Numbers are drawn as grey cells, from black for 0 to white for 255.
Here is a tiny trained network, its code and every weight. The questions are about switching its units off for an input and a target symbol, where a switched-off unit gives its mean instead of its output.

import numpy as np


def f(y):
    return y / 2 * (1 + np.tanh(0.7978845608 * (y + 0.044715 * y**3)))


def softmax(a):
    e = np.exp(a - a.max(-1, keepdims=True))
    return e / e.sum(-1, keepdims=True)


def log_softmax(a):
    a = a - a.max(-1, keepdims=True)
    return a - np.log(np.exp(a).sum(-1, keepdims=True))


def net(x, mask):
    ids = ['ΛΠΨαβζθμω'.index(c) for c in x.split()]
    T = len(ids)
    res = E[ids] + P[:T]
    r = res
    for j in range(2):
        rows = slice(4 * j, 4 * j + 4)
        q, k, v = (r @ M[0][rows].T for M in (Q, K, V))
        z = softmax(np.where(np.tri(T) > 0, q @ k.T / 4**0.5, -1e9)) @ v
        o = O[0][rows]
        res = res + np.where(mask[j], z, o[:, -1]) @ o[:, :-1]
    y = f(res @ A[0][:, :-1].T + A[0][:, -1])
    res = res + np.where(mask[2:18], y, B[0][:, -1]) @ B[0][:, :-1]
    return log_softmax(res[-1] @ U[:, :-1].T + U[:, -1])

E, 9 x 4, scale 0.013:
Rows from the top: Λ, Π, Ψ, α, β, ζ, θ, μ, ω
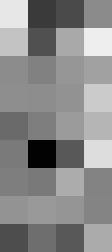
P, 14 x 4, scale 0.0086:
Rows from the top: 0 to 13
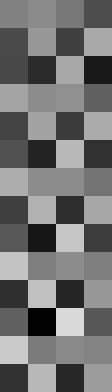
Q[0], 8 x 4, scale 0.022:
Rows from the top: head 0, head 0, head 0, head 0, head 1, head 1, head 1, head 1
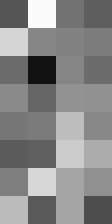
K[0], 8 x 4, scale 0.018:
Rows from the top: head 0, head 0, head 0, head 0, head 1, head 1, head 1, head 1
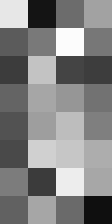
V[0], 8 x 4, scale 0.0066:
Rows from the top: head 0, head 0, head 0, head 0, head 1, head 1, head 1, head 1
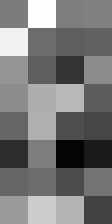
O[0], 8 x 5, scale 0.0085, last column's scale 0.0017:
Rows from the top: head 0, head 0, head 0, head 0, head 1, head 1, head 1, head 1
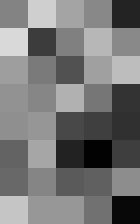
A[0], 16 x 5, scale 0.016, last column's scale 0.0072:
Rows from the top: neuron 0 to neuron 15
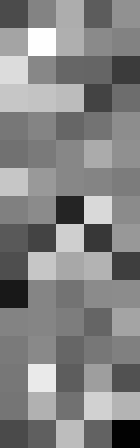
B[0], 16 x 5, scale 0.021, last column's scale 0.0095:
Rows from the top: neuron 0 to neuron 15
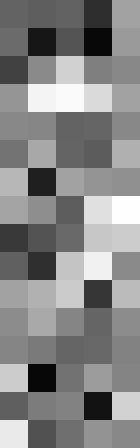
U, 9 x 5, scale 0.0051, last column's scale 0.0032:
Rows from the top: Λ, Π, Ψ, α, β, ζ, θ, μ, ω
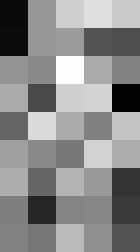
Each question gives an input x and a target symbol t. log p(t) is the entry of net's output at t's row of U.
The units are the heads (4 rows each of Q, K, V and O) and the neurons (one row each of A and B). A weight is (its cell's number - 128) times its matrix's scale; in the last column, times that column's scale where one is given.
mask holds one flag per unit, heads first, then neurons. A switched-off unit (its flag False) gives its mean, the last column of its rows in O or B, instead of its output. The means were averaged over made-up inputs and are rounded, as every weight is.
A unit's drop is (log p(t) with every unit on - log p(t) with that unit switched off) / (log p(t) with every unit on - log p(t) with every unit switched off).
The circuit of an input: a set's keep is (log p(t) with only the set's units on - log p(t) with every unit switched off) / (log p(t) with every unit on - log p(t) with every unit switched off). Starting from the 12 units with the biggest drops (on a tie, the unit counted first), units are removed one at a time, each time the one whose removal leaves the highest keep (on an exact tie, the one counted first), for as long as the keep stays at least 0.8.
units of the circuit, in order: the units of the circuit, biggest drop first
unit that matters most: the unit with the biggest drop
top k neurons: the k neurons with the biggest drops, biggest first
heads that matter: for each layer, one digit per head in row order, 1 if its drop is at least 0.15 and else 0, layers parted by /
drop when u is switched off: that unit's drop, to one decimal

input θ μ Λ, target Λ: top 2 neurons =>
[neuron 8; neuron 14]
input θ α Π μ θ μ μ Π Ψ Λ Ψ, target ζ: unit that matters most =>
head 0
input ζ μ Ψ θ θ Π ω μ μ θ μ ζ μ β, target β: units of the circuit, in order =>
[neuron 10; neuron 8]
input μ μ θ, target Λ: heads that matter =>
11
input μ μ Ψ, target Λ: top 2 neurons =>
[neuron 8; neuron 14]
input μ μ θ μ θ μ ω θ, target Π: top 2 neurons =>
[neuron 7; neuron 3]
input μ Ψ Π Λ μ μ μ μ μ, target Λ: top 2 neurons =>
[neuron 8; neuron 3]
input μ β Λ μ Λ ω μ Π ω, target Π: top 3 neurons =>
[neuron 7; neuron 0; neuron 10]
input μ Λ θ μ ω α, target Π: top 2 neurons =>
[neuron 7; neuron 3]
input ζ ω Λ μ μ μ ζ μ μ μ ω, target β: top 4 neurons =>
[neuron 10; neuron 14; neuron 7; neuron 5]
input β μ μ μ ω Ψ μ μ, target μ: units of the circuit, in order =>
[neuron 13; neuron 3]
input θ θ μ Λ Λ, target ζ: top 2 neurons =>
[neuron 7; neuron 10]
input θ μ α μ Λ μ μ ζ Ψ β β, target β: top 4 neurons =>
[neuron 10; neuron 14; neuron 5; neuron 8]
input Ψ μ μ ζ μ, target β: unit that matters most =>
head 1
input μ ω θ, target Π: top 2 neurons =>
[neuron 0; neuron 7]
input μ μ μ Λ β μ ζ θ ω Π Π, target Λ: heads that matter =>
01
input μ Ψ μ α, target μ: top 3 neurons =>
[neuron 1; neuron 6; neuron 10]
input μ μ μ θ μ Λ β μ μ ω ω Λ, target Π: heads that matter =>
11
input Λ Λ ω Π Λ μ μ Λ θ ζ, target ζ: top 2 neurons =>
[neuron 7; neuron 14]
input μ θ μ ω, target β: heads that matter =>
00
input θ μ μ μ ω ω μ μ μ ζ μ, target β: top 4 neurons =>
[neuron 14; neuron 10; neuron 5; neuron 8]
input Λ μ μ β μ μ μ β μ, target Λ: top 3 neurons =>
[neuron 8; neuron 14; neuron 3]
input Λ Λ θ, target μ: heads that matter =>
10
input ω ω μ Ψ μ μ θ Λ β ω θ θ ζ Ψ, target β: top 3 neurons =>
[neuron 14; neuron 10; neuron 5]
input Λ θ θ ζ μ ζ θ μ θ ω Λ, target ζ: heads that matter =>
00
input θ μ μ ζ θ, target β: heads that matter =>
11
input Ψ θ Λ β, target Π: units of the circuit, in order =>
[neuron 7; neuron 3]
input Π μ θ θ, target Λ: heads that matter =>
10
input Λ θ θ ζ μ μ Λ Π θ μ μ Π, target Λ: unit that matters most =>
neuron 8
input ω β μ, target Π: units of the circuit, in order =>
[neuron 7]
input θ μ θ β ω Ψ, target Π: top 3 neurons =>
[neuron 7; neuron 0; neuron 3]
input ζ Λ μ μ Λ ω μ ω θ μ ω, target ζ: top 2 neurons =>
[neuron 7; neuron 13]
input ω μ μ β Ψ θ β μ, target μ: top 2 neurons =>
[neuron 13; neuron 1]
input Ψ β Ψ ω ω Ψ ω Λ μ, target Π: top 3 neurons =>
[neuron 7; neuron 0; neuron 3]
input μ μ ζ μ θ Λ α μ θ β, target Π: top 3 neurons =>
[neuron 7; neuron 14; neuron 1]
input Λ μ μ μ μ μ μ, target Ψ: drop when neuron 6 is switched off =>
0.2
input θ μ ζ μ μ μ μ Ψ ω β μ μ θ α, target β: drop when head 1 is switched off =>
0.4
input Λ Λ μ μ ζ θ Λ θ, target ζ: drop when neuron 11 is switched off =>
0.0
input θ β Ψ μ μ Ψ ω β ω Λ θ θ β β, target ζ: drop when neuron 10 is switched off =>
0.1
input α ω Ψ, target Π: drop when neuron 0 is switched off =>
0.3
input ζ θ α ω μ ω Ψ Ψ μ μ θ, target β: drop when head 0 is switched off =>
0.5
